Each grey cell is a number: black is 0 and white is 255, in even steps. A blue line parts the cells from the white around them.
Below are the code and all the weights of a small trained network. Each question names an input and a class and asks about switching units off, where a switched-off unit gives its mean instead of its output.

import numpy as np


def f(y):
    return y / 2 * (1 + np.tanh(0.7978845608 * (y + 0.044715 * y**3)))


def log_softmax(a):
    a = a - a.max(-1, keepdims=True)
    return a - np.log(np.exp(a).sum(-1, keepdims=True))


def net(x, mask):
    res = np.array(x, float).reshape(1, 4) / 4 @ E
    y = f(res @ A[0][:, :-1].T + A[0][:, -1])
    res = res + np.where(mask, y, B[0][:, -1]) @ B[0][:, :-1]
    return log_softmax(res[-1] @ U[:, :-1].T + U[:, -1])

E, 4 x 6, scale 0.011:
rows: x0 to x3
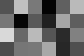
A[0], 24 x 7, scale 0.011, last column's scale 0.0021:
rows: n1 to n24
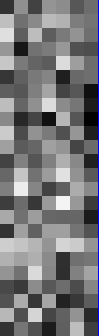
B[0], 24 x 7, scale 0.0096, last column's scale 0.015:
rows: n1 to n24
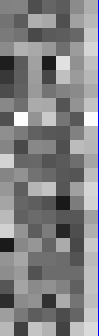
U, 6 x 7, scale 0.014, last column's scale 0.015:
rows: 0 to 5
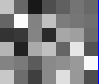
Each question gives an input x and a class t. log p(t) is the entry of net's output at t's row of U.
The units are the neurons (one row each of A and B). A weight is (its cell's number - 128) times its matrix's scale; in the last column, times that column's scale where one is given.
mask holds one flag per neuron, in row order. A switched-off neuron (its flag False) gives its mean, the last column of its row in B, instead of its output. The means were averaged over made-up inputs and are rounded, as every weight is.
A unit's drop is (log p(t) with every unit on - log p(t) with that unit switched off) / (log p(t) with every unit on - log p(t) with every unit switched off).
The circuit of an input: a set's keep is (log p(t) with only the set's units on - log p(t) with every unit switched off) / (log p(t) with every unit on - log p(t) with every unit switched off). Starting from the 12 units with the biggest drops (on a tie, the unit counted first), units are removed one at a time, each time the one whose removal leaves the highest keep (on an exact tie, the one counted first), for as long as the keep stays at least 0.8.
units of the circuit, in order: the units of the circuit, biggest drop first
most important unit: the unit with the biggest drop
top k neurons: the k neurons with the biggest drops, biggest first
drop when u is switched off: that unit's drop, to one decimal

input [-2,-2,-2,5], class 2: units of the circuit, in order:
n9, n22
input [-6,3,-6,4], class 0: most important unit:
n24
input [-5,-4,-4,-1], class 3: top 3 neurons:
n9, n2, n8
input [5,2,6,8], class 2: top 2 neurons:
n6, n22
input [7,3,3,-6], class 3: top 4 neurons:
n24, n14, n22, n6
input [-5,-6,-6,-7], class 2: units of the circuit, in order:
n18, n9
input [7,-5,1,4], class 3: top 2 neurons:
n14, n9
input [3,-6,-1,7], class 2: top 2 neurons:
n9, n22
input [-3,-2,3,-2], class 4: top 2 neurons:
n9, n24
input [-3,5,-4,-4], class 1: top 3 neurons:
n9, n4, n6
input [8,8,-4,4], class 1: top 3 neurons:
n9, n21, n11
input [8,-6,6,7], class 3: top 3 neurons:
n14, n9, n24
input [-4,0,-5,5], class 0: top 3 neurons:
n17, n5, n18
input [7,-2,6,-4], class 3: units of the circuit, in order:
n14
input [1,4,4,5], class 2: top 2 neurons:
n6, n17
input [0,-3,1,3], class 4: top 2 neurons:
n9, n5
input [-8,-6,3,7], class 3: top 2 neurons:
n8, n9
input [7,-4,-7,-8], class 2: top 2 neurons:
n18, n5
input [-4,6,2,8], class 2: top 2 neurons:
n6, n7
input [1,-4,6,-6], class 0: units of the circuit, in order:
n3
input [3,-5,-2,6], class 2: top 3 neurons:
n9, n22, n6
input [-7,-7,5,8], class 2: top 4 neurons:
n22, n9, n6, n7
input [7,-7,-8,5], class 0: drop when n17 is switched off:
0.2
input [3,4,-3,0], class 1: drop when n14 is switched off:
0.1
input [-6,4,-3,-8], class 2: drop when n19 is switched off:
0.0
